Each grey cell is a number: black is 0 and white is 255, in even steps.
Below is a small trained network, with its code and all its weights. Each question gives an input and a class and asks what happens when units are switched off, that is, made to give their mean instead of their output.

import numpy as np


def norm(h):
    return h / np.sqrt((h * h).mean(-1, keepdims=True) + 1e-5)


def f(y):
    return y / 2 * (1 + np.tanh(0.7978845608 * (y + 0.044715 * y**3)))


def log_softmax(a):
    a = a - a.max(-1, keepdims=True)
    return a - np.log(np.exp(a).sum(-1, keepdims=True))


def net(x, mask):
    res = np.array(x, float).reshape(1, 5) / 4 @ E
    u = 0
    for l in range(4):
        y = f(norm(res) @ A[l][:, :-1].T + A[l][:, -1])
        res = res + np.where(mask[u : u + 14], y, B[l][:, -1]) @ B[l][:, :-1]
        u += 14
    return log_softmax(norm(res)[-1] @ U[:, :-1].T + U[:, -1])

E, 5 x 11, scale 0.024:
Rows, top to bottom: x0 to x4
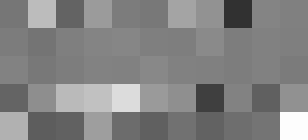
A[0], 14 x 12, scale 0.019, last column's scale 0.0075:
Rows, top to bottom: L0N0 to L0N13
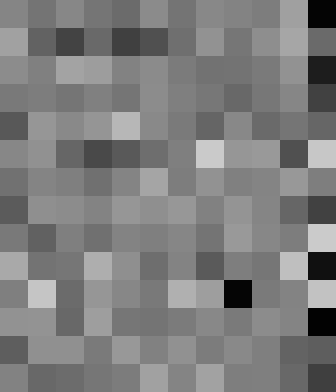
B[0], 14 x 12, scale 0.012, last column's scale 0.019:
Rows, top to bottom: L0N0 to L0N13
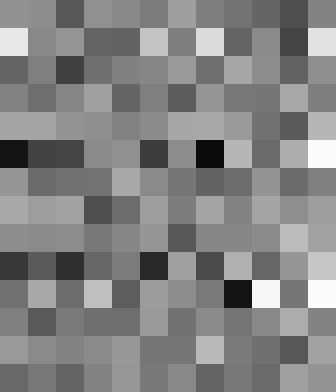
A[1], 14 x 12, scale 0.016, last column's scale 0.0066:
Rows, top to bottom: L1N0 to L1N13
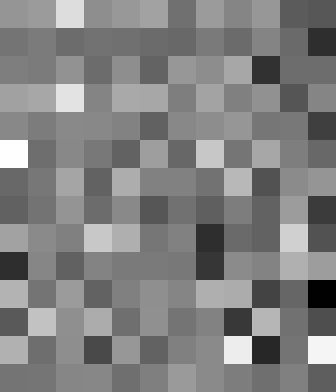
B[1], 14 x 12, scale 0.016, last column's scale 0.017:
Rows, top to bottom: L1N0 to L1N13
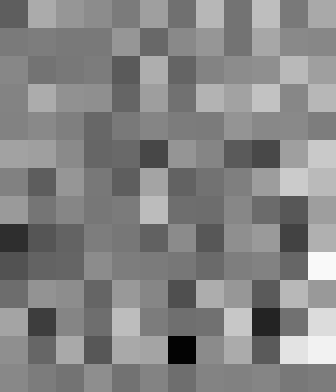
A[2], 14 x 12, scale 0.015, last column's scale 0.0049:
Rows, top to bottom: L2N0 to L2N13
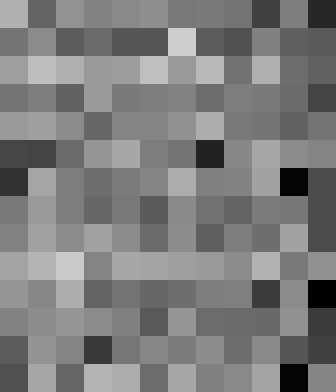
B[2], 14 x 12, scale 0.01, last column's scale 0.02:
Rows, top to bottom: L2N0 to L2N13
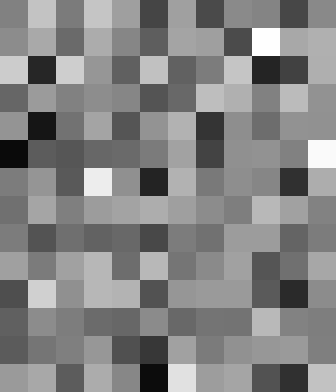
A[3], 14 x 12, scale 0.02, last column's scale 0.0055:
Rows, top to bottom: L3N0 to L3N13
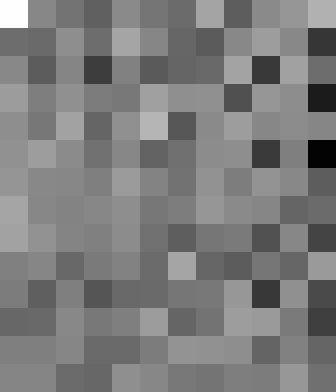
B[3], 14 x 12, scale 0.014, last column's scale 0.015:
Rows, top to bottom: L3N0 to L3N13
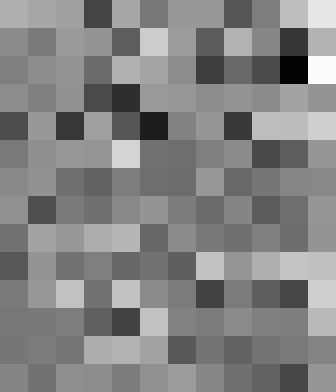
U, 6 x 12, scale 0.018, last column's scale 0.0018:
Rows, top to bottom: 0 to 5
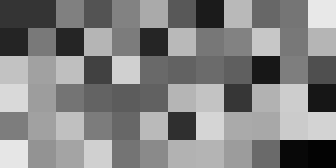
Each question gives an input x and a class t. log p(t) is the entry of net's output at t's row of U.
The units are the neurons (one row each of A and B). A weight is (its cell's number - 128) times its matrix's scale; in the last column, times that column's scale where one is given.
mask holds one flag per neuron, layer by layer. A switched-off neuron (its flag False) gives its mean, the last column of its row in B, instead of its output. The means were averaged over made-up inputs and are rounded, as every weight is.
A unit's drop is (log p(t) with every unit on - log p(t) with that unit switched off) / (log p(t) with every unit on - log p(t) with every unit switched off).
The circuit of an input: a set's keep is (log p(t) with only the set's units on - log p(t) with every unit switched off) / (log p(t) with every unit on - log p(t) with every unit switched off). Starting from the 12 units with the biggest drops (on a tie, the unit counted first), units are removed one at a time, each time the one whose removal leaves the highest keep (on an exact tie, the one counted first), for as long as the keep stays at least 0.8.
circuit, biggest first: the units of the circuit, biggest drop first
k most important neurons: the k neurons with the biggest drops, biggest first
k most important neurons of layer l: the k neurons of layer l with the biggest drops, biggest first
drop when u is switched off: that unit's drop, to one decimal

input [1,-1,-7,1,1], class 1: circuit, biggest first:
L1N12
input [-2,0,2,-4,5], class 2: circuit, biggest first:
L0N10; L0N1
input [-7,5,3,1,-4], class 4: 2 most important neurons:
L0N9; L0N5
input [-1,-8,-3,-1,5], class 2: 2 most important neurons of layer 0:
L0N10; L0N1
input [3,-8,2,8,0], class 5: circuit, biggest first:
L0N5; L0N4
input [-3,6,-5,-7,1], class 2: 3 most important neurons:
L0N10; L0N1; L0N9
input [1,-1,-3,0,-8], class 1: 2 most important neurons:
L0N5; L0N1
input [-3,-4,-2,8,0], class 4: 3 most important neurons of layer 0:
L0N5; L0N10; L0N4
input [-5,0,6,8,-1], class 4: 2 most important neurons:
L0N5; L0N10
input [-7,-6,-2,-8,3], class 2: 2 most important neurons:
L0N1; L0N10
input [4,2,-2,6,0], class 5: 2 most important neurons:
L0N5; L0N4
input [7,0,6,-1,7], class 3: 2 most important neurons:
L0N5; L0N1
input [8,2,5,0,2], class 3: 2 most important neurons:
L0N5; L0N10
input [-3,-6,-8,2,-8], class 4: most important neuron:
L0N10
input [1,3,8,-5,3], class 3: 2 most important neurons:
L0N1; L1N12
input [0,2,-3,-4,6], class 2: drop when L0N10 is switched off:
0.9
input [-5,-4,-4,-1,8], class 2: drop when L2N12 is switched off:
0.0
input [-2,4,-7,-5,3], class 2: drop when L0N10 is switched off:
0.8
